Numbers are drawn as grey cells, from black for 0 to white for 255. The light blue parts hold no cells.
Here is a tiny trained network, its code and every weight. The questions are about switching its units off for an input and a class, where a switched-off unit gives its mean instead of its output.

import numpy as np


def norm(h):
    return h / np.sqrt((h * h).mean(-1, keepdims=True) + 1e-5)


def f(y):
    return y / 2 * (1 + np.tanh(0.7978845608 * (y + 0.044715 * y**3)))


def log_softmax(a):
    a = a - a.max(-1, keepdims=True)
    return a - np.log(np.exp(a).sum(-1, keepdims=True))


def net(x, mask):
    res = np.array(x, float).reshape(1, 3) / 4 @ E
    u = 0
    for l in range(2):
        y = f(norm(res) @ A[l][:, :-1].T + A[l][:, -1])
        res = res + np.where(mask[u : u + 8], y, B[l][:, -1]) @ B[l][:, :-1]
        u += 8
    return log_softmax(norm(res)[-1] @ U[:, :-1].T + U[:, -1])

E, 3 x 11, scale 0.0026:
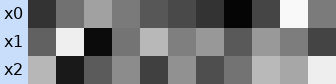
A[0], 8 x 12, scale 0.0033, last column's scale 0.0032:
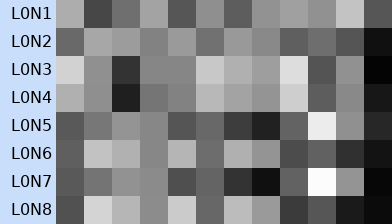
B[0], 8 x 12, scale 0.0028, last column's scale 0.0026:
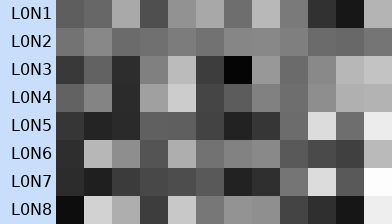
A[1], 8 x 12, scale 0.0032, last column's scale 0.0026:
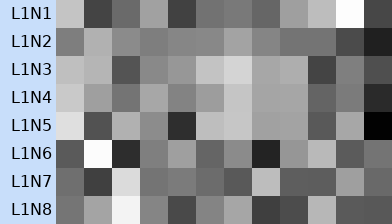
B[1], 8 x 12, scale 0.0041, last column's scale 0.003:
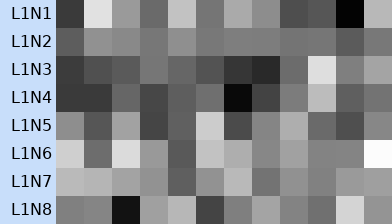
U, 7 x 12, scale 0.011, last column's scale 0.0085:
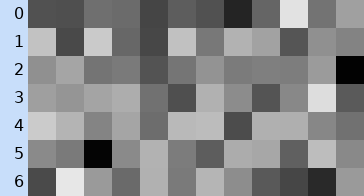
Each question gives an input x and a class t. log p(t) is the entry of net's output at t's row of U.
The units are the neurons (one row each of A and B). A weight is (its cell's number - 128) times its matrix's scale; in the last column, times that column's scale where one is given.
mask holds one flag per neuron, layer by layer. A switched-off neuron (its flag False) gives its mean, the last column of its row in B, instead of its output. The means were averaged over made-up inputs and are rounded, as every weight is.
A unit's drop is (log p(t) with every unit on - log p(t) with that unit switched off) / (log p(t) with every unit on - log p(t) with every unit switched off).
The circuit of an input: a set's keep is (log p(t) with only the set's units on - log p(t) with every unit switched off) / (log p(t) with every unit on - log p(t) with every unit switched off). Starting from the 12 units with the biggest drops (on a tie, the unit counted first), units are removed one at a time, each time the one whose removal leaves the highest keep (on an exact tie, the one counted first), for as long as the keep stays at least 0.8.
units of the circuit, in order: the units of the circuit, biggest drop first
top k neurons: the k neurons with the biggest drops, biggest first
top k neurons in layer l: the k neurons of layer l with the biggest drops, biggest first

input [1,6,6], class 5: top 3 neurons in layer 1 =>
[L1N3 L1N7 L1N4]
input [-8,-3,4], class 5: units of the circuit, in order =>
[L0N3]
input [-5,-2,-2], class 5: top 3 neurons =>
[L0N3 L1N1 L1N6]
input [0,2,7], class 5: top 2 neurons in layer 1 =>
[L1N6 L1N3]
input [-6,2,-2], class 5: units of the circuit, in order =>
[L1N1 L0N3]
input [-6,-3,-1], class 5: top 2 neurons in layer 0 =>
[L0N3 L0N4]
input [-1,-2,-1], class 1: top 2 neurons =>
[L1N5 L0N4]
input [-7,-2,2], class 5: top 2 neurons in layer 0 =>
[L0N3 L0N4]
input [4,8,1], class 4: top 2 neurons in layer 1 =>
[L1N6 L1N3]
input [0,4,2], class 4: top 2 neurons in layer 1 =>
[L1N6 L1N8]
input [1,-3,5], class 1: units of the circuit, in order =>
[L0N1 L1N3]
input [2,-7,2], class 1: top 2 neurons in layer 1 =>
[L1N3 L1N7]
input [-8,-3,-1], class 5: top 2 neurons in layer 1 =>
[L1N6 L1N3]
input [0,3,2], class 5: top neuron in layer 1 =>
[L1N7]
